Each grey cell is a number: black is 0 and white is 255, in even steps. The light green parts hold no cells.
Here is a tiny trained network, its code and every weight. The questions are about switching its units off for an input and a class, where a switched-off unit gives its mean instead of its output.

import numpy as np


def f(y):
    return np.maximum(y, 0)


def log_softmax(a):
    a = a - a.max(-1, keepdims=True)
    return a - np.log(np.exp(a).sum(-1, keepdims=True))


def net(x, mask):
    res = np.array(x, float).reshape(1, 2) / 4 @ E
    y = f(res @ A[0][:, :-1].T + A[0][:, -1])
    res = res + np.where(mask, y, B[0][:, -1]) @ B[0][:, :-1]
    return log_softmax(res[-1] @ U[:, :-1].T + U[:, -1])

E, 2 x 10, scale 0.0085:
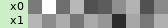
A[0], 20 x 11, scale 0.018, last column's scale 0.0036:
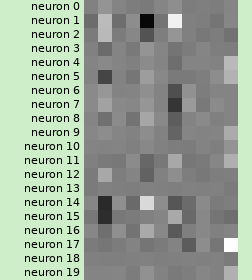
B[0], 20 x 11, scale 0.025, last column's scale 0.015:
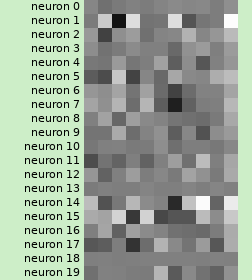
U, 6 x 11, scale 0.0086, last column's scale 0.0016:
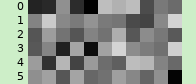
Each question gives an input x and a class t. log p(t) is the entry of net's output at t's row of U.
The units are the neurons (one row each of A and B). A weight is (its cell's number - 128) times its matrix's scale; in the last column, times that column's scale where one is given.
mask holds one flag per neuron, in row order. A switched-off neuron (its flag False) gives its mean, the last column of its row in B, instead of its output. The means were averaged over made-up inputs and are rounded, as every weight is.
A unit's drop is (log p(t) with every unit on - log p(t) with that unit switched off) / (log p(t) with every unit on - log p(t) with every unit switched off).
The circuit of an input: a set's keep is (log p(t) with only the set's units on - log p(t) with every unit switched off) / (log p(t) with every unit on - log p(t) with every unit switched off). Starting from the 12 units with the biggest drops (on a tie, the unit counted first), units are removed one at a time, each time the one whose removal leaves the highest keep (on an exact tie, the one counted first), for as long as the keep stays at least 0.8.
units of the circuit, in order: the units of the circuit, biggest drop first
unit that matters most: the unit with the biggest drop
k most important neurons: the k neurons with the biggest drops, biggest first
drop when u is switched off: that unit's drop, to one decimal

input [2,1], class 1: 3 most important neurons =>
(neuron 14; neuron 1; neuron 5)
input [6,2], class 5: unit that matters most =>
neuron 15
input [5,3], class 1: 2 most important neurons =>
(neuron 14; neuron 5)
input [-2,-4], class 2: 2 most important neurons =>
(neuron 14; neuron 2)
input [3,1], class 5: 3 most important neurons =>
(neuron 15; neuron 14; neuron 17)
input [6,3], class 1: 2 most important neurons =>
(neuron 14; neuron 7)
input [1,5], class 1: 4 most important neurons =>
(neuron 14; neuron 2; neuron 5; neuron 15)
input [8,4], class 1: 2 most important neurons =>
(neuron 14; neuron 7)
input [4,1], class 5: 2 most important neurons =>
(neuron 17; neuron 15)
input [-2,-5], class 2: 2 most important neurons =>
(neuron 15; neuron 14)
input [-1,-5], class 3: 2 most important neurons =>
(neuron 7; neuron 1)
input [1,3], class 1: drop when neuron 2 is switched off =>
0.2
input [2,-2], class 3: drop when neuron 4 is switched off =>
0.0
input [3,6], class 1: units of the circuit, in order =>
(neuron 14)
